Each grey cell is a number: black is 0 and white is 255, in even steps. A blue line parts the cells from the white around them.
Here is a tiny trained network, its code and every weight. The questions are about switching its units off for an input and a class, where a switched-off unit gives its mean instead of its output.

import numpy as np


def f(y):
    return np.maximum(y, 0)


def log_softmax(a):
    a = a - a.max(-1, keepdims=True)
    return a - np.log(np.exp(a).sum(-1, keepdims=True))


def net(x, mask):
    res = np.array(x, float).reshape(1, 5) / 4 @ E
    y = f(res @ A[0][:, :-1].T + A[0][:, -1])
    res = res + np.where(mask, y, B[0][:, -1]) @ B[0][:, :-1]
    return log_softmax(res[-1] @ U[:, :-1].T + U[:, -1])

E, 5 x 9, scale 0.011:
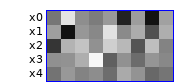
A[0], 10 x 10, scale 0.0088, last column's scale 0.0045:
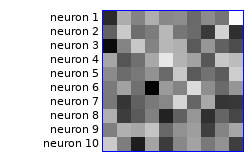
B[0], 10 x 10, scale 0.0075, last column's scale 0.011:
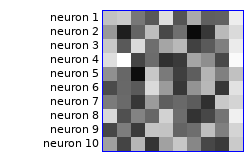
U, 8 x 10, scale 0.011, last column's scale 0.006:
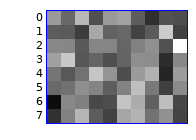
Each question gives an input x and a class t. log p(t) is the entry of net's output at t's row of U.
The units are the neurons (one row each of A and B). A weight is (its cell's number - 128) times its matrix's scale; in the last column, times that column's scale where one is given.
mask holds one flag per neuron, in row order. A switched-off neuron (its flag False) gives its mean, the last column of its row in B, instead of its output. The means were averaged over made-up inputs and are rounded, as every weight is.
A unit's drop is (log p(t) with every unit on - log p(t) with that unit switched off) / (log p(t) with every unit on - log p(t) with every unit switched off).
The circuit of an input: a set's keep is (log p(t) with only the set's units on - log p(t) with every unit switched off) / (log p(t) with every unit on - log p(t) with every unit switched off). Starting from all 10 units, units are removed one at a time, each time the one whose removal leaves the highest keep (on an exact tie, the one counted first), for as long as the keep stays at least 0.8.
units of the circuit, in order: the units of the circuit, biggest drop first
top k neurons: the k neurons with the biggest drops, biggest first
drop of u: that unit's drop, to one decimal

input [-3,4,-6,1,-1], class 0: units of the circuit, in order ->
(neuron 10)
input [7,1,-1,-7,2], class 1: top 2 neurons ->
(neuron 2; neuron 1)
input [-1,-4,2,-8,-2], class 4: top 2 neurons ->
(neuron 6; neuron 4)
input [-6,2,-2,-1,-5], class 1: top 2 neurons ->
(neuron 7; neuron 1)
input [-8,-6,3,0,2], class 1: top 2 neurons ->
(neuron 7; neuron 4)
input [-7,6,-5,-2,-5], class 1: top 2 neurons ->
(neuron 7; neuron 1)
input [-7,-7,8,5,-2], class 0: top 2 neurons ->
(neuron 3; neuron 1)
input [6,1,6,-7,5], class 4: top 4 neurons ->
(neuron 6; neuron 7; neuron 8; neuron 10)
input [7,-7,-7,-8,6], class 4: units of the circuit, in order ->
(neuron 6; neuron 4)
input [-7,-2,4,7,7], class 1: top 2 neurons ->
(neuron 7; neuron 5)
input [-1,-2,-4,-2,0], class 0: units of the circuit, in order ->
(neuron 4; neuron 10)
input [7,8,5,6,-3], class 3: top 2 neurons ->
(neuron 4; neuron 7)
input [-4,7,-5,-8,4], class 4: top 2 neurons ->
(neuron 6; neuron 1)
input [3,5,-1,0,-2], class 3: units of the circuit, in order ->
(neuron 4)
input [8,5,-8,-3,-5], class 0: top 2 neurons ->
(neuron 8; neuron 10)
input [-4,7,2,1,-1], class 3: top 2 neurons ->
(neuron 4; neuron 2)
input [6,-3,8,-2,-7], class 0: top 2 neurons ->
(neuron 3; neuron 1)
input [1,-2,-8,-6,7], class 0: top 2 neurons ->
(neuron 8; neuron 10)
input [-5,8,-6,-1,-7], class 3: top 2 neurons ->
(neuron 4; neuron 3)
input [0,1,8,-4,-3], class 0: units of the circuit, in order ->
(neuron 3)
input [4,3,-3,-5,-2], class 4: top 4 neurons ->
(neuron 6; neuron 7; neuron 3; neuron 1)
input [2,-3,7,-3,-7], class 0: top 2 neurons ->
(neuron 3; neuron 4)
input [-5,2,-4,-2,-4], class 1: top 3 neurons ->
(neuron 7; neuron 1; neuron 3)
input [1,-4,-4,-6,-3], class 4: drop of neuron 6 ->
0.8
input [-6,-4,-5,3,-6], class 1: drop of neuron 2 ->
-0.2
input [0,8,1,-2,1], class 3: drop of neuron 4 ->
0.6
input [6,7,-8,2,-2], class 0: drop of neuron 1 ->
0.0
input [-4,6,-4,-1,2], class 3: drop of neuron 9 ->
0.1
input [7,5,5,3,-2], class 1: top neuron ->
(neuron 2)
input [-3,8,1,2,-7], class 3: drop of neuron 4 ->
0.7
